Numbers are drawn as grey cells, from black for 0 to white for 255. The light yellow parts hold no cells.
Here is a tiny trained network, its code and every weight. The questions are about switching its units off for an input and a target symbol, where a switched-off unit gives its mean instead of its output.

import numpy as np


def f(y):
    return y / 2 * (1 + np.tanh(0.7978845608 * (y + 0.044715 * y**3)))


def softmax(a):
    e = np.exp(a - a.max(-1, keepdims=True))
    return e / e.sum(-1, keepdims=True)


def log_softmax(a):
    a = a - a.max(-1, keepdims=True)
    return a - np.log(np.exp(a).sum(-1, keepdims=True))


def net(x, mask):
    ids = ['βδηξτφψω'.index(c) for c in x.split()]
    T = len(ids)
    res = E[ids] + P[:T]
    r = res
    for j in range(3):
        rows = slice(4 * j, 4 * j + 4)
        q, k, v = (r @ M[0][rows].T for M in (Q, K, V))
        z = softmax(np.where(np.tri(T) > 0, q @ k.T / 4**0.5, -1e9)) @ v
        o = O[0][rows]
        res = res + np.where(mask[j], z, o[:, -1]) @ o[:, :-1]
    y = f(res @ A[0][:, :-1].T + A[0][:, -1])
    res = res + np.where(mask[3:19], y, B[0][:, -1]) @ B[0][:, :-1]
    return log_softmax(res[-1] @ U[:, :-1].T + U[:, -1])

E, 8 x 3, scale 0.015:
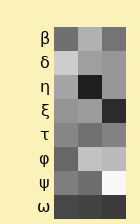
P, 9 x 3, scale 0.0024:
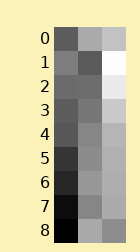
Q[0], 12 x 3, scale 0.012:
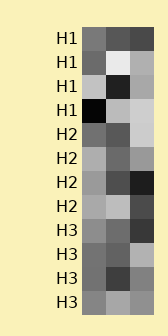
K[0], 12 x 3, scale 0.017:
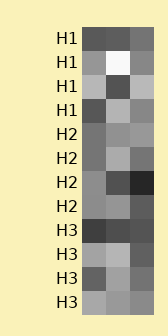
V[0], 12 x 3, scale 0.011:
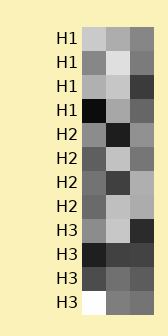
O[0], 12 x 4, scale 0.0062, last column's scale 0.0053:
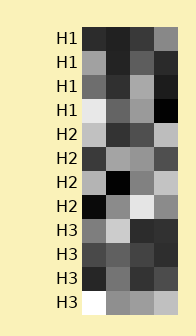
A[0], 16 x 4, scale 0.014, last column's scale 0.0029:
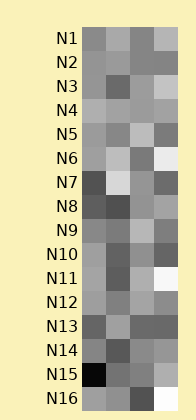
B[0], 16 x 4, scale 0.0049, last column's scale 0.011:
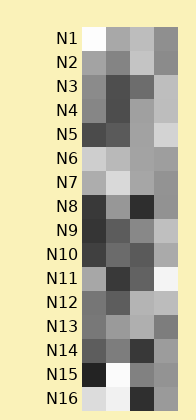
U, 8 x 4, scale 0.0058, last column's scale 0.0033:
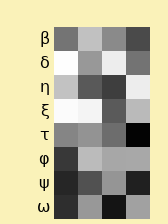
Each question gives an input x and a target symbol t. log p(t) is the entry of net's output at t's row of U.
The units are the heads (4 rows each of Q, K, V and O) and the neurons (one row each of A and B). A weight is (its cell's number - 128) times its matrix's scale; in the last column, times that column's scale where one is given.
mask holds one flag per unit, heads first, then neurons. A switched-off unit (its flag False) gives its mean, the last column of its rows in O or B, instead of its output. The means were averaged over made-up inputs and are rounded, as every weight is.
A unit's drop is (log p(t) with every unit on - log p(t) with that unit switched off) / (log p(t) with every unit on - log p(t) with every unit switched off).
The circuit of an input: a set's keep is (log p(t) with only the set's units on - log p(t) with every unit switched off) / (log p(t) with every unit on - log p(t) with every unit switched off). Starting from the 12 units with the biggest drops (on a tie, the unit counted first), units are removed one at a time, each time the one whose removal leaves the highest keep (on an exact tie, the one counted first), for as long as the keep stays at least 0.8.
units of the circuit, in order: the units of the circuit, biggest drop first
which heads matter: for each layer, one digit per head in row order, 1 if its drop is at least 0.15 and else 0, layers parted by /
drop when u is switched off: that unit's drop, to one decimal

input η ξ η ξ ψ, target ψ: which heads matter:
010
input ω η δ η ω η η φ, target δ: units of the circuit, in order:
[H3 H1]
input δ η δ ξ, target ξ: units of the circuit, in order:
[H2 N16 N6]
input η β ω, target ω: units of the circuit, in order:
[H3]
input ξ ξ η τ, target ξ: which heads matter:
011
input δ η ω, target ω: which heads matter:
001
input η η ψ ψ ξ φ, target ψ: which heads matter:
111
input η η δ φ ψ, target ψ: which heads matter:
110
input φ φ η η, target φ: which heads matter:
111
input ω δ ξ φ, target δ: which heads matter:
001
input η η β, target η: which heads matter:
110
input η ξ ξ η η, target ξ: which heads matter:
111
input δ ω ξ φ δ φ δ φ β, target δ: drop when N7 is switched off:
0.1
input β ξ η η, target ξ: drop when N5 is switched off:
0.1
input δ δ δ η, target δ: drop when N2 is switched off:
0.0
